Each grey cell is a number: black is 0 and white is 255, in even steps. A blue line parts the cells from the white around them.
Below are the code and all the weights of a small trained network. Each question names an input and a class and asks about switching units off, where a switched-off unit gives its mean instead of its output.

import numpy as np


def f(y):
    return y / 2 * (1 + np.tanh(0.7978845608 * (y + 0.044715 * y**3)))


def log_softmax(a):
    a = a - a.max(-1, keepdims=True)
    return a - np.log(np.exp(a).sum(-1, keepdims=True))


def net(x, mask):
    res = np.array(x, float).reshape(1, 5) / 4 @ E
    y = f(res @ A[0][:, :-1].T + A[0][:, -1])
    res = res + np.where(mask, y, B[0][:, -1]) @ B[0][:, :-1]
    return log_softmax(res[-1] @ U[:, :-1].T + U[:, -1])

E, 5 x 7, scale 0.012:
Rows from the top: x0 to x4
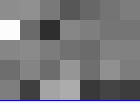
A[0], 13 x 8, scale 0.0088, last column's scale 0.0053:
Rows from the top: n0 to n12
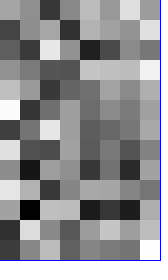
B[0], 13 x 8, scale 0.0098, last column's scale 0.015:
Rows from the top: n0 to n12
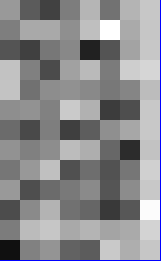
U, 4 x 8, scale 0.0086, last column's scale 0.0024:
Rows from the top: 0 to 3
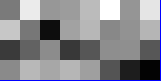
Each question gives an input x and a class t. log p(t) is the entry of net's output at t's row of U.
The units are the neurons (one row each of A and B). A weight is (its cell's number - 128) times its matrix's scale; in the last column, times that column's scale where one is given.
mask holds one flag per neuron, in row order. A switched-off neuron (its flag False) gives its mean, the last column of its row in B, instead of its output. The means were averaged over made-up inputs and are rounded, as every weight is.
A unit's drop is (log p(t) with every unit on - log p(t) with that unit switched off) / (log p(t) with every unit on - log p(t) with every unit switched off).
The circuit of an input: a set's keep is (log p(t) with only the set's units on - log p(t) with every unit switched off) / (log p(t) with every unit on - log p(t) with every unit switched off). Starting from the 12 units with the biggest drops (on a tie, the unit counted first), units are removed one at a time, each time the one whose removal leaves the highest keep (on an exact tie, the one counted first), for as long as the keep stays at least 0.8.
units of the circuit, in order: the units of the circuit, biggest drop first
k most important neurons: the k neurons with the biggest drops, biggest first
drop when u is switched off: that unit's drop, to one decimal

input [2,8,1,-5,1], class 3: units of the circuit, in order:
n7
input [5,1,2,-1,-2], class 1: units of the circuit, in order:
n12, n10
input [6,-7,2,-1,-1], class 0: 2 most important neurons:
n1, n11
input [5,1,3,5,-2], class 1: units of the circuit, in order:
n12, n10
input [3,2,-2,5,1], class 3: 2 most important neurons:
n3, n0
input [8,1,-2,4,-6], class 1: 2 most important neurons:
n0, n3
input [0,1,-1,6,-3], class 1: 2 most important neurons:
n12, n1
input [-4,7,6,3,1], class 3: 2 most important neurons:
n7, n5
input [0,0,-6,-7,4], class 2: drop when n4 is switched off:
0.1
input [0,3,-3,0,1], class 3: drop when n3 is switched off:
0.2
